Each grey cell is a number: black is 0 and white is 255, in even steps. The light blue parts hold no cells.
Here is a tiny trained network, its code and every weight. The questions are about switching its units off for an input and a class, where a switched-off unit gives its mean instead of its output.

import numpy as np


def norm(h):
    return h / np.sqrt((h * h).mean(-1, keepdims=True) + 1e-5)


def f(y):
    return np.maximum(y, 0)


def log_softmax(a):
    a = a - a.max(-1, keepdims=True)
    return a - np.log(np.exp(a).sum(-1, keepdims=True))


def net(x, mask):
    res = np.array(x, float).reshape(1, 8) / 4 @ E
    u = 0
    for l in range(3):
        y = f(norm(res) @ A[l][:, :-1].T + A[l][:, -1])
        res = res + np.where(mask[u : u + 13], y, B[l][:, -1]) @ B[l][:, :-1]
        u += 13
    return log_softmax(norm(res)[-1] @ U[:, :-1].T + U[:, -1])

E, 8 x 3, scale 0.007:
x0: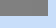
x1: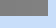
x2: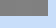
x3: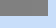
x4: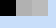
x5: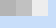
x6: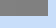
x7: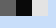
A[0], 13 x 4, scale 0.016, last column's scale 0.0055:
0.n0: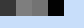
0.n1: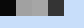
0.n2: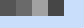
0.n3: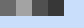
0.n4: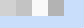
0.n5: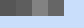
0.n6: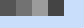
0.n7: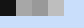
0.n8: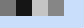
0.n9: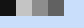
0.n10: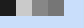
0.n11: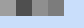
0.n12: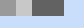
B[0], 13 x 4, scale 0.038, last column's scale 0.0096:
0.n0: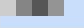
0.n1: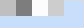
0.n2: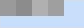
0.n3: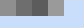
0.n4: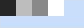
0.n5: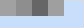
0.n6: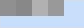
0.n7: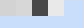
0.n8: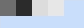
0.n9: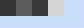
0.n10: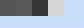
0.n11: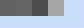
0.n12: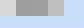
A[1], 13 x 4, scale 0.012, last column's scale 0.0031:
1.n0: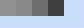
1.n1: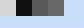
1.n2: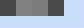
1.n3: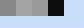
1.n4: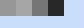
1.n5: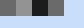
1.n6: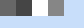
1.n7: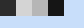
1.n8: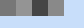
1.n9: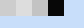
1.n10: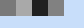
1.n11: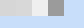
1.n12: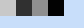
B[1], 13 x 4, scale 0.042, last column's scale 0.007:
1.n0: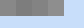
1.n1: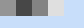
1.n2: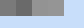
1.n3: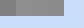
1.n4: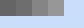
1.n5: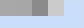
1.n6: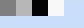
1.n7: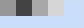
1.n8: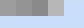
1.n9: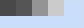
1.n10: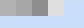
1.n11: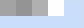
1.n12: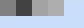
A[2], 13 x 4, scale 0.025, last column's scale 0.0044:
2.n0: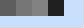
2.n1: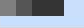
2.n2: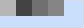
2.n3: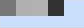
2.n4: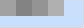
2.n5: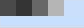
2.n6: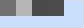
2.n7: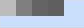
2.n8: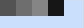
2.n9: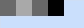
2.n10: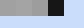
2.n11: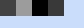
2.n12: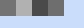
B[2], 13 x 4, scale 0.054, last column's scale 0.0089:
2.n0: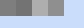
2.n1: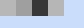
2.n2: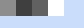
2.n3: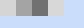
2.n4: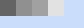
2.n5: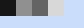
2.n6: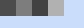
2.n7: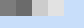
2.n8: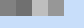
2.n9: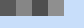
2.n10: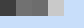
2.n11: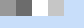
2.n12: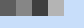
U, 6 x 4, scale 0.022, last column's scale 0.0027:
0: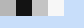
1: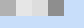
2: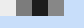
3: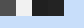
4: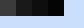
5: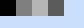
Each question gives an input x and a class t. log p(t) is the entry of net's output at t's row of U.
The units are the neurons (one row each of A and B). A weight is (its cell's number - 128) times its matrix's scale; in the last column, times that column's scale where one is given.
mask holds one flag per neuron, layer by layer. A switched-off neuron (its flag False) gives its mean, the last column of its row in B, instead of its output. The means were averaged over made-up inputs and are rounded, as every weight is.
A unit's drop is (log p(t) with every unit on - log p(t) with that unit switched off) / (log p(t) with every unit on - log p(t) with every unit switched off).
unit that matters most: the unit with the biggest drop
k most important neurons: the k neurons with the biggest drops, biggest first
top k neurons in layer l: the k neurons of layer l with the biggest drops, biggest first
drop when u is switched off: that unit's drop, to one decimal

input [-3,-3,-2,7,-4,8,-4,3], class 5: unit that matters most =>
0.n7
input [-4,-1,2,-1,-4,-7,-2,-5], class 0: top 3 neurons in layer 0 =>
[0.n4, 0.n8, 0.n7]
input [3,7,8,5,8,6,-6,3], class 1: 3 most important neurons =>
[0.n1, 0.n7, 2.n3]
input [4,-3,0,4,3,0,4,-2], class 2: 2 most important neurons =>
[0.n4, 0.n10]
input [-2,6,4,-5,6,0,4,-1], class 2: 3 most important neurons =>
[0.n10, 0.n9, 0.n4]
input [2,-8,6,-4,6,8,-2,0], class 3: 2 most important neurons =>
[0.n8, 0.n7]
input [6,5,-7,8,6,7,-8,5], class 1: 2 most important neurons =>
[1.n7, 2.n3]
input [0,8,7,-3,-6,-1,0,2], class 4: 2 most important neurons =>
[0.n4, 2.n5]
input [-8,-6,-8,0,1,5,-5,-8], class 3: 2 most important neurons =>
[0.n8, 0.n1]
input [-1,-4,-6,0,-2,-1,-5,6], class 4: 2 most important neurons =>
[0.n4, 1.n6]
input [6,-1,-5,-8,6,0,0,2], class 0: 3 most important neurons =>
[0.n1, 0.n4, 0.n7]
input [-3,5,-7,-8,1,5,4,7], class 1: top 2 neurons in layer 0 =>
[0.n9, 0.n10]
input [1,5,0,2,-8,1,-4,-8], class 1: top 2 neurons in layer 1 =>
[1.n11, 1.n7]
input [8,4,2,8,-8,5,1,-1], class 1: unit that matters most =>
1.n6
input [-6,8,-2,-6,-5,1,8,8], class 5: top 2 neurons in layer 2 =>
[2.n5, 2.n11]
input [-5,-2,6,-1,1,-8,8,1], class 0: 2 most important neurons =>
[0.n4, 1.n6]
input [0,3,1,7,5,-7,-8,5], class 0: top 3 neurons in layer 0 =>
[0.n4, 0.n7, 0.n1]
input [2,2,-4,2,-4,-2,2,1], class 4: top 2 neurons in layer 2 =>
[2.n5, 2.n1]
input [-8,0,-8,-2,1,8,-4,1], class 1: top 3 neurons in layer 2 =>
[2.n3, 2.n5, 2.n10]
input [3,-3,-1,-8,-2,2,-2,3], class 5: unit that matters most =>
2.n5
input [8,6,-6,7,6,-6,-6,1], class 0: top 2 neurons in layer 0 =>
[0.n4, 0.n1]
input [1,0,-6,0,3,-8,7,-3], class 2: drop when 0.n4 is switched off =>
0.7
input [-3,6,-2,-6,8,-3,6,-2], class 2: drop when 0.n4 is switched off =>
0.4
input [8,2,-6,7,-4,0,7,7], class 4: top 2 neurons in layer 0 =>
[0.n4, 0.n8]
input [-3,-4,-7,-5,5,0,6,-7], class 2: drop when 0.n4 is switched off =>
0.5
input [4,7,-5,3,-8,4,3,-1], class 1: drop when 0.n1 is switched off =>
0.0
